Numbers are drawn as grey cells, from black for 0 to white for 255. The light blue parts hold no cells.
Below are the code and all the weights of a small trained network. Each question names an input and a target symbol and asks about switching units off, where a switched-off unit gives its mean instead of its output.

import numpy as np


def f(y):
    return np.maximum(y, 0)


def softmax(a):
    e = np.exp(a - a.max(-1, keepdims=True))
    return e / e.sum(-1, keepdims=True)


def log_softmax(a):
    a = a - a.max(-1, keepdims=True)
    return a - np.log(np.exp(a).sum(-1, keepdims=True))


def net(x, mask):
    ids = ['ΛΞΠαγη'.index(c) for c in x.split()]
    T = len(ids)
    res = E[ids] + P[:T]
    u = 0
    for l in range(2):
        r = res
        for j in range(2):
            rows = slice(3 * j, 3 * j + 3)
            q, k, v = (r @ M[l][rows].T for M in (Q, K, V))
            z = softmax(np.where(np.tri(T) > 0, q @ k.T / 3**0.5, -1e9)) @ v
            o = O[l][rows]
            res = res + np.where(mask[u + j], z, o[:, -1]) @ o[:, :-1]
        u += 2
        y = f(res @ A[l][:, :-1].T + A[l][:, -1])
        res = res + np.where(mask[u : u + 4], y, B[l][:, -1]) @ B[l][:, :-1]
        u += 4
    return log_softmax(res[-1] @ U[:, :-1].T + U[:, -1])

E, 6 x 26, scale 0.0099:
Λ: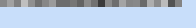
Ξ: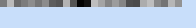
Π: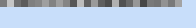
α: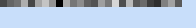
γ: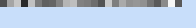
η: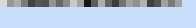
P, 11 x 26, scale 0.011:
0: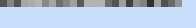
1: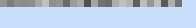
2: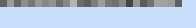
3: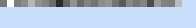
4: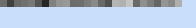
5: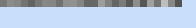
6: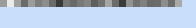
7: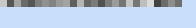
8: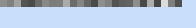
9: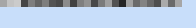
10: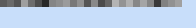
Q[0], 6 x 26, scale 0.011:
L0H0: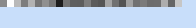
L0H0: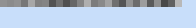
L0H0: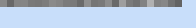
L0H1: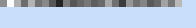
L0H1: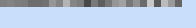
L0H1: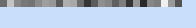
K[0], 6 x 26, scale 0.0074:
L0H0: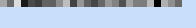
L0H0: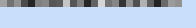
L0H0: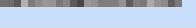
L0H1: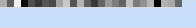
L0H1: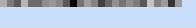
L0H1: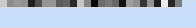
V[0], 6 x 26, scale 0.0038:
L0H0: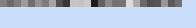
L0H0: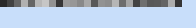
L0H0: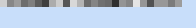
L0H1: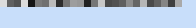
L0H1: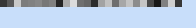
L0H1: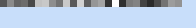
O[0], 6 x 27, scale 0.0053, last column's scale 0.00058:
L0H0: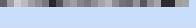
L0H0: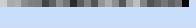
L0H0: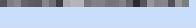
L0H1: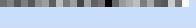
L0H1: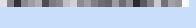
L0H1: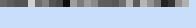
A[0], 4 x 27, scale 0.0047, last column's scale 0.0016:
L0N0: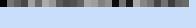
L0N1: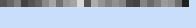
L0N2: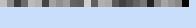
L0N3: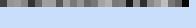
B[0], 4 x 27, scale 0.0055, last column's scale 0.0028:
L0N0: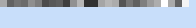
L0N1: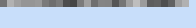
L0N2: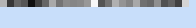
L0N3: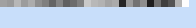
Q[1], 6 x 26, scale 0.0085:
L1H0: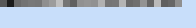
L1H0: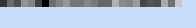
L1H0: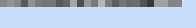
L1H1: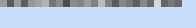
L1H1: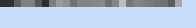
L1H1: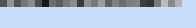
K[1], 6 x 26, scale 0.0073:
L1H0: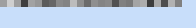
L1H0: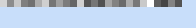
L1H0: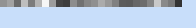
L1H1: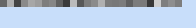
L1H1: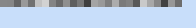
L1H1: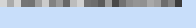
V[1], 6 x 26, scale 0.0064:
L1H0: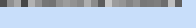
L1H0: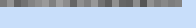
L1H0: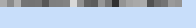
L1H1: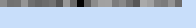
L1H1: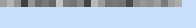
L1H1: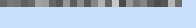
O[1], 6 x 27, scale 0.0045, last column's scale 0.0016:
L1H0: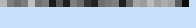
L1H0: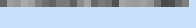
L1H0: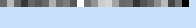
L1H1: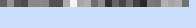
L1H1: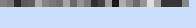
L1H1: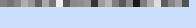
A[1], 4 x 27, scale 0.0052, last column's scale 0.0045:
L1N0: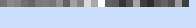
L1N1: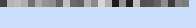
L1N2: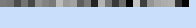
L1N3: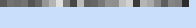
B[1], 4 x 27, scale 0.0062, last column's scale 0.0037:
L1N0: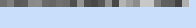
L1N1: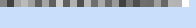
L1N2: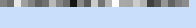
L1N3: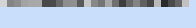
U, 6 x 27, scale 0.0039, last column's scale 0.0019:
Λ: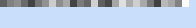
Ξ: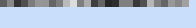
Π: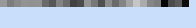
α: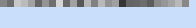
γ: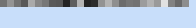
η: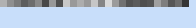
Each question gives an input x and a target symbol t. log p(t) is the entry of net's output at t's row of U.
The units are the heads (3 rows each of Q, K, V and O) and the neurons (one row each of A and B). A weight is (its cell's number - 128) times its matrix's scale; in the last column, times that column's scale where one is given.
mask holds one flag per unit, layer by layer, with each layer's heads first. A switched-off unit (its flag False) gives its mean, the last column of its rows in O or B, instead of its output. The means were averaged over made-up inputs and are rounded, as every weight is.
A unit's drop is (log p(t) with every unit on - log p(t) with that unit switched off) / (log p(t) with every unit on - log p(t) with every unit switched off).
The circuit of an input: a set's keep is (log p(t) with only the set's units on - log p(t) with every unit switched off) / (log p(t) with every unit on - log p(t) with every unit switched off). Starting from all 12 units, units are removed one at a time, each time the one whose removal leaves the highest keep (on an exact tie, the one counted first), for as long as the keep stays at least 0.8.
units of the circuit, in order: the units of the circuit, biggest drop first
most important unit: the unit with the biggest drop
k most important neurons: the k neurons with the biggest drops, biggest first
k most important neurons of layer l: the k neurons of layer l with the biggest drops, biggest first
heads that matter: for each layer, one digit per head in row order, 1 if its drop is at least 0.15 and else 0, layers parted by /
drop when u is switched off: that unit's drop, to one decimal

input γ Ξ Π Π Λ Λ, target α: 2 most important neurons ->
[L1N1, L0N3]
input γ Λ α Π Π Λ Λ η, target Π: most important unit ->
L1H1
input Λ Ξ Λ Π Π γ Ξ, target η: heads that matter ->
01 / 00
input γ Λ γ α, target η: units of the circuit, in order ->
[L0H1, L0N2]
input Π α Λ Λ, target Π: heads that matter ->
11 / 00
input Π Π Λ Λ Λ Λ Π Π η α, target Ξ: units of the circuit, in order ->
[L0H1, L0H0]
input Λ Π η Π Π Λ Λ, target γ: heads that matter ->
01 / 00
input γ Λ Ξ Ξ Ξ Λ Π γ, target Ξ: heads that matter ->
00 / 01
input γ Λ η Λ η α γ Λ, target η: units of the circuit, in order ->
[L1H0, L1N3]
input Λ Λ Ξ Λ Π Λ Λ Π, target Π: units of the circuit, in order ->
[L1H1, L1N3, L1H0]
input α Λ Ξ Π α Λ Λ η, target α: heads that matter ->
00 / 01
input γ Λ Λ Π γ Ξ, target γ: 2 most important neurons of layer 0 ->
[L0N0, L0N2]
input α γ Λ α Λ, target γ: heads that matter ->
00 / 10
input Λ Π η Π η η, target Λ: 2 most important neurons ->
[L1N2, L0N3]
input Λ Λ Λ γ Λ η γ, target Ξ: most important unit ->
L0H1
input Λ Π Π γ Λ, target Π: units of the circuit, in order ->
[L1H1, L1N3]
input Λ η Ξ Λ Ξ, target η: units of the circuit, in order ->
[L1H0, L1N3]
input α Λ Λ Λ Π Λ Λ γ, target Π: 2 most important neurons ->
[L1N3, L0N0]
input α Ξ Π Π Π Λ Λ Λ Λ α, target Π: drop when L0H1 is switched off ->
0.3
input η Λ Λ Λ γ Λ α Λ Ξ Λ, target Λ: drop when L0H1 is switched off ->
0.1
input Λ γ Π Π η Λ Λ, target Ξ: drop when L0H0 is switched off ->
0.2
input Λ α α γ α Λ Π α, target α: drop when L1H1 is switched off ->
1.2
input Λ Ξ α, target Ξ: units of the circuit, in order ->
[L0H1]
